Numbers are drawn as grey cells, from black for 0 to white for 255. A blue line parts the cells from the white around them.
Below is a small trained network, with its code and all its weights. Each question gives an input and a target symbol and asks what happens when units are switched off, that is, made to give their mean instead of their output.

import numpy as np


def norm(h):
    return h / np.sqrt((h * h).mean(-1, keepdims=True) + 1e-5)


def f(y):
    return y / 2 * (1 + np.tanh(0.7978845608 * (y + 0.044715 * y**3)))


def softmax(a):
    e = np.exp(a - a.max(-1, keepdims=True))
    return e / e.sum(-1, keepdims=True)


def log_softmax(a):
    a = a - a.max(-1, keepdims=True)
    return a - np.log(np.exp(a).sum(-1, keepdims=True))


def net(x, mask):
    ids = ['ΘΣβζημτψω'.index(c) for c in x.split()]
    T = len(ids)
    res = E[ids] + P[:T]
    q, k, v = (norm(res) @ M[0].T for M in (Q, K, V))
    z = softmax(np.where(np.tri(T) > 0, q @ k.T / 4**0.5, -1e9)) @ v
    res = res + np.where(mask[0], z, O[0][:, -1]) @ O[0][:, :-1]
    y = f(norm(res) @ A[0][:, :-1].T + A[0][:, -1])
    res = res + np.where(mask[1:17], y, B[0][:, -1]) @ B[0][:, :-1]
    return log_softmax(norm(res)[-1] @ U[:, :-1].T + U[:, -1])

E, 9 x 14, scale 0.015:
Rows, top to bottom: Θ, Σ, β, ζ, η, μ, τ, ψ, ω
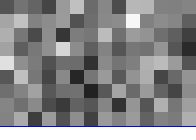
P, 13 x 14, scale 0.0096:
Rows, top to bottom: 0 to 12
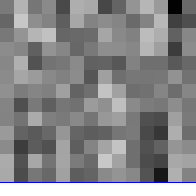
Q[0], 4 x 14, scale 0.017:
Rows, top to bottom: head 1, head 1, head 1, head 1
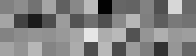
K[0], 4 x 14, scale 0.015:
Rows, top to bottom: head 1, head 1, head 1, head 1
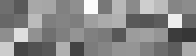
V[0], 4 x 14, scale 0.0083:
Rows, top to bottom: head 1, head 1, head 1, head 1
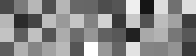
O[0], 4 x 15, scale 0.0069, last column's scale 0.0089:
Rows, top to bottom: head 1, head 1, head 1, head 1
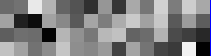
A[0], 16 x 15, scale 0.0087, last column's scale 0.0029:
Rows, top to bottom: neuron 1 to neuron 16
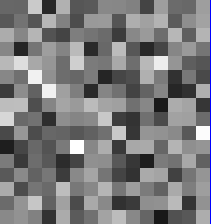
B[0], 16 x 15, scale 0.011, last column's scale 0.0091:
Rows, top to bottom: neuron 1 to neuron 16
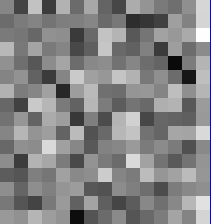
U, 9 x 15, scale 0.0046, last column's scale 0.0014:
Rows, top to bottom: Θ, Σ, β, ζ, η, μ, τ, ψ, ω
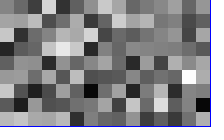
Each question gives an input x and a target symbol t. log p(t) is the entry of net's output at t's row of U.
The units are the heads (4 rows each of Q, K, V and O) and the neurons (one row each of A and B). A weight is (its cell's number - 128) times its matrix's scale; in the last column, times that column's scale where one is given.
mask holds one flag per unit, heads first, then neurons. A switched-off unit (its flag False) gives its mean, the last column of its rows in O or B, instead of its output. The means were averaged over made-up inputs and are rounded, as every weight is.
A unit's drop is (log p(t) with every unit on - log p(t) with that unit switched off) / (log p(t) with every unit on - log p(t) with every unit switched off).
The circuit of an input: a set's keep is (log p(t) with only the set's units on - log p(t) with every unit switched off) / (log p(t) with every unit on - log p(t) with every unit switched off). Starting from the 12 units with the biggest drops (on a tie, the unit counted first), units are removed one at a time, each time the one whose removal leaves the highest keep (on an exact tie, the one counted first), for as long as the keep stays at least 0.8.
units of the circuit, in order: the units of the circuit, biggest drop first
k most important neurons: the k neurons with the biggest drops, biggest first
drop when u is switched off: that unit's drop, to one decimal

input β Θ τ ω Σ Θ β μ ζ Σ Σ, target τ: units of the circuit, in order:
head 1; neuron 7
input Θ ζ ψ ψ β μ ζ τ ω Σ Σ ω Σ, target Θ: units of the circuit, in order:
head 1; neuron 1
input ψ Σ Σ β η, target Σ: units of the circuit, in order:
head 1; neuron 10
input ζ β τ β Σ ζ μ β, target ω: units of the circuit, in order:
head 1; neuron 9
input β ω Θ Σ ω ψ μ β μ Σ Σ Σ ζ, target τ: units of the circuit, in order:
head 1
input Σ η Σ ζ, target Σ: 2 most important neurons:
neuron 10; neuron 15
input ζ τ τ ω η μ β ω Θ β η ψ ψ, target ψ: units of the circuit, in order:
head 1; neuron 16
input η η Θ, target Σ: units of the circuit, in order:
head 1; neuron 10
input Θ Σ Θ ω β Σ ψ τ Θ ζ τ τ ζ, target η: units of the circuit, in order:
head 1; neuron 15
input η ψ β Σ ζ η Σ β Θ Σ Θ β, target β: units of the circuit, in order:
head 1; neuron 3
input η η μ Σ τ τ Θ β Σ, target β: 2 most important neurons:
neuron 8; neuron 3
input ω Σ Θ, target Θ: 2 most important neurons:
neuron 1; neuron 3
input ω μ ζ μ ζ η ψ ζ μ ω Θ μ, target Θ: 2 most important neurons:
neuron 1; neuron 16
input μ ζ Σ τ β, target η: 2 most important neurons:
neuron 15; neuron 13
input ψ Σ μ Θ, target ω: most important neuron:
neuron 9
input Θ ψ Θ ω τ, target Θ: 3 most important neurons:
neuron 1; neuron 3; neuron 7
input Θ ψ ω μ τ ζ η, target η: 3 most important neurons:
neuron 15; neuron 1; neuron 10
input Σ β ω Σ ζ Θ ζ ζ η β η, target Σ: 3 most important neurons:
neuron 10; neuron 3; neuron 15
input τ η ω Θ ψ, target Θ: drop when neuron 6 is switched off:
0.1
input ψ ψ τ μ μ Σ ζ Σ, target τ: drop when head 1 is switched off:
0.4
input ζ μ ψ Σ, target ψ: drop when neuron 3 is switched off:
0.0
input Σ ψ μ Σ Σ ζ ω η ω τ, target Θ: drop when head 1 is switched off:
0.8
